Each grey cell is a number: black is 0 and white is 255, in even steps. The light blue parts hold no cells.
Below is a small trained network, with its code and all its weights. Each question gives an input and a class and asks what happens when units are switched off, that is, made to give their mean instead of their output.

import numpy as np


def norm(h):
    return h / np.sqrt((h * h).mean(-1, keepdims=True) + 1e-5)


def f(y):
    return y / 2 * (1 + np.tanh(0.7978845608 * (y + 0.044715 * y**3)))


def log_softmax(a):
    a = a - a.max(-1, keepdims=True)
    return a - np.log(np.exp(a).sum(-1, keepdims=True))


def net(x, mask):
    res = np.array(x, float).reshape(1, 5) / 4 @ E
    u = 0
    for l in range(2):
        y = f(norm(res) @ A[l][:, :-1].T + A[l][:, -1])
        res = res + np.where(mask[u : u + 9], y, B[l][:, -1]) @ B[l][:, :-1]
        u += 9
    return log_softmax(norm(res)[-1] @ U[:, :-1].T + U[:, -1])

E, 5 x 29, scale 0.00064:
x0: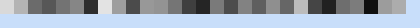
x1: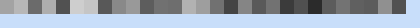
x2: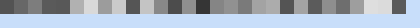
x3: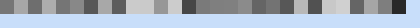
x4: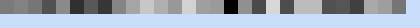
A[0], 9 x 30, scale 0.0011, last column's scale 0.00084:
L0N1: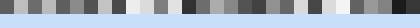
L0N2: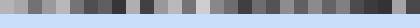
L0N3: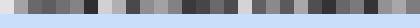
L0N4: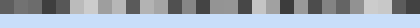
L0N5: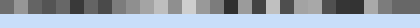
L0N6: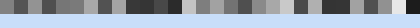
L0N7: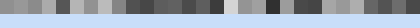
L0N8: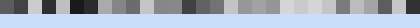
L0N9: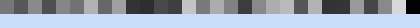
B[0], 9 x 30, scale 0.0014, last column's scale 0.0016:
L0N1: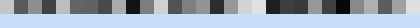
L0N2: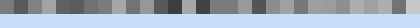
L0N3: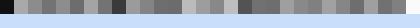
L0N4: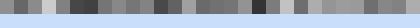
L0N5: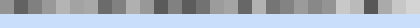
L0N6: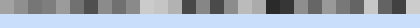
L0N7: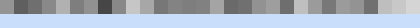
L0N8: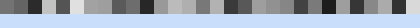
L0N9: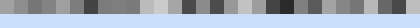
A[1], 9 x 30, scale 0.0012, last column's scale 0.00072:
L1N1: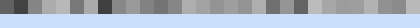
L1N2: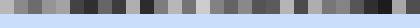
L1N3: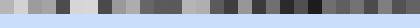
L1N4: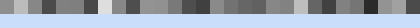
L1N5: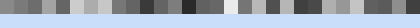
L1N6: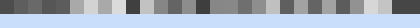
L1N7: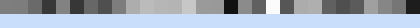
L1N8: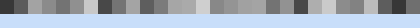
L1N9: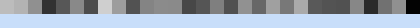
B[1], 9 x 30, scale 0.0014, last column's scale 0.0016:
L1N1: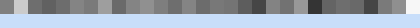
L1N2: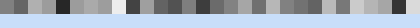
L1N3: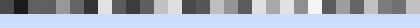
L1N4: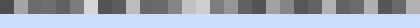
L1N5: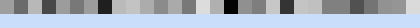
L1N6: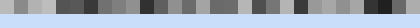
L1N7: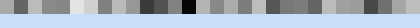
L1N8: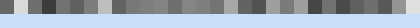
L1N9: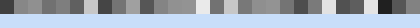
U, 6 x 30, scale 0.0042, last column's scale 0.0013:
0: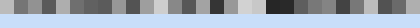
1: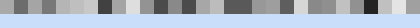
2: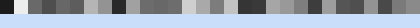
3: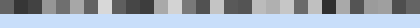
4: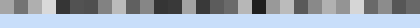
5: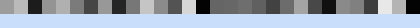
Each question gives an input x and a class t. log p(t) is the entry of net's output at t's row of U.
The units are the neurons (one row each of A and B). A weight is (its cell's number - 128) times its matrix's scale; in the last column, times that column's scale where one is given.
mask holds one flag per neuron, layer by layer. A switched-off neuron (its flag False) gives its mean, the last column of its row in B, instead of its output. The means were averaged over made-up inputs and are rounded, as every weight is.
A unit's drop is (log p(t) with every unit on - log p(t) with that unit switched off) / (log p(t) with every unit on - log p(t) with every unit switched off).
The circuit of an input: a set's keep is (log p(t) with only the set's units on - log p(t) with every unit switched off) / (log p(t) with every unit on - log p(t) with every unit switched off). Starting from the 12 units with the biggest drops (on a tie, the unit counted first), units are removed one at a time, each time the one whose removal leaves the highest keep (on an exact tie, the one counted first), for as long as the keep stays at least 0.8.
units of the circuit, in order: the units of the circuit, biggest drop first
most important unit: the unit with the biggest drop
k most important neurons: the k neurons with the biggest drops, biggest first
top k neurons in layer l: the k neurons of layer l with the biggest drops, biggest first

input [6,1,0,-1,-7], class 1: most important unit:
L1N5
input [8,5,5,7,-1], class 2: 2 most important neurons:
[L1N4; L0N3]
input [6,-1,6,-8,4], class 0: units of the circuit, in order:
[L0N6; L0N9]
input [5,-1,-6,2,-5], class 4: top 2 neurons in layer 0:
[L0N5; L0N2]
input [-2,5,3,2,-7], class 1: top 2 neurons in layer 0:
[L0N8; L0N7]
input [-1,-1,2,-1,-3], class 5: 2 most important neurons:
[L0N7; L1N7]
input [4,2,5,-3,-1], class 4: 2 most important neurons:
[L0N4; L1N6]
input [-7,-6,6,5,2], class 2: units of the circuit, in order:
[L1N8; L1N1]
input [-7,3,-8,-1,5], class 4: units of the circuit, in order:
[L1N2; L0N2]
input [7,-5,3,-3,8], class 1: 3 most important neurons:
[L1N7; L0N5; L1N8]
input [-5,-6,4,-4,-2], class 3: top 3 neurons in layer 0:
[L0N8; L0N3; L0N1]
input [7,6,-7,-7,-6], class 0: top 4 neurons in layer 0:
[L0N6; L0N9; L0N8; L0N5]
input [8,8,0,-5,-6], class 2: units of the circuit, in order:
[L1N4; L1N9]
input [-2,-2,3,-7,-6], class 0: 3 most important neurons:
[L0N6; L0N9; L0N5]
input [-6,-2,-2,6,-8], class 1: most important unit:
L1N5
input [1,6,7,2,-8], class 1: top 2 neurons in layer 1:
[L1N5; L1N2]
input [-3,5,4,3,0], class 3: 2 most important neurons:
[L1N3; L0N2]
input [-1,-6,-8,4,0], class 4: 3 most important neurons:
[L1N2; L1N3; L0N2]
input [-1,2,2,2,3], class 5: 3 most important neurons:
[L0N5; L1N5; L0N7]
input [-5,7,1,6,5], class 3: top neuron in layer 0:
[L0N6]
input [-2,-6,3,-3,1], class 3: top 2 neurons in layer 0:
[L0N8; L0N1]
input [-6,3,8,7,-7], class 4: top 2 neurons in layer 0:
[L0N4; L0N6]
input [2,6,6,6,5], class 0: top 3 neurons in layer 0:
[L0N1; L0N8; L0N2]
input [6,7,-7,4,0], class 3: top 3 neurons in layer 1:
[L1N3; L1N8; L1N1]
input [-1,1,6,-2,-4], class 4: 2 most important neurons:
[L1N6; L0N5]
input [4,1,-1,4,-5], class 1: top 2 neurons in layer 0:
[L0N7; L0N6]
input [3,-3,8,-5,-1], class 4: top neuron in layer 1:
[L1N6]
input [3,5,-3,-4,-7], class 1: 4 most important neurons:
[L1N5; L0N1; L0N7; L0N8]
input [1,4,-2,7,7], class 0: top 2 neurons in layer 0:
[L0N1; L0N7]
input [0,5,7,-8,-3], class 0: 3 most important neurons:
[L0N6; L0N9; L0N2]
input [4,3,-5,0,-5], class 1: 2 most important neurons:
[L1N5; L0N4]
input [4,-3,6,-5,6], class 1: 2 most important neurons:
[L1N7; L0N1]
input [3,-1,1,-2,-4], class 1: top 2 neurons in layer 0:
[L0N1; L0N7]
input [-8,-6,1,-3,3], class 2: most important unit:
L1N8
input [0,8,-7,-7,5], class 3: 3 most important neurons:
[L1N3; L0N1; L0N4]
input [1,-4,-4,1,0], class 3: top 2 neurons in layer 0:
[L0N8; L0N4]
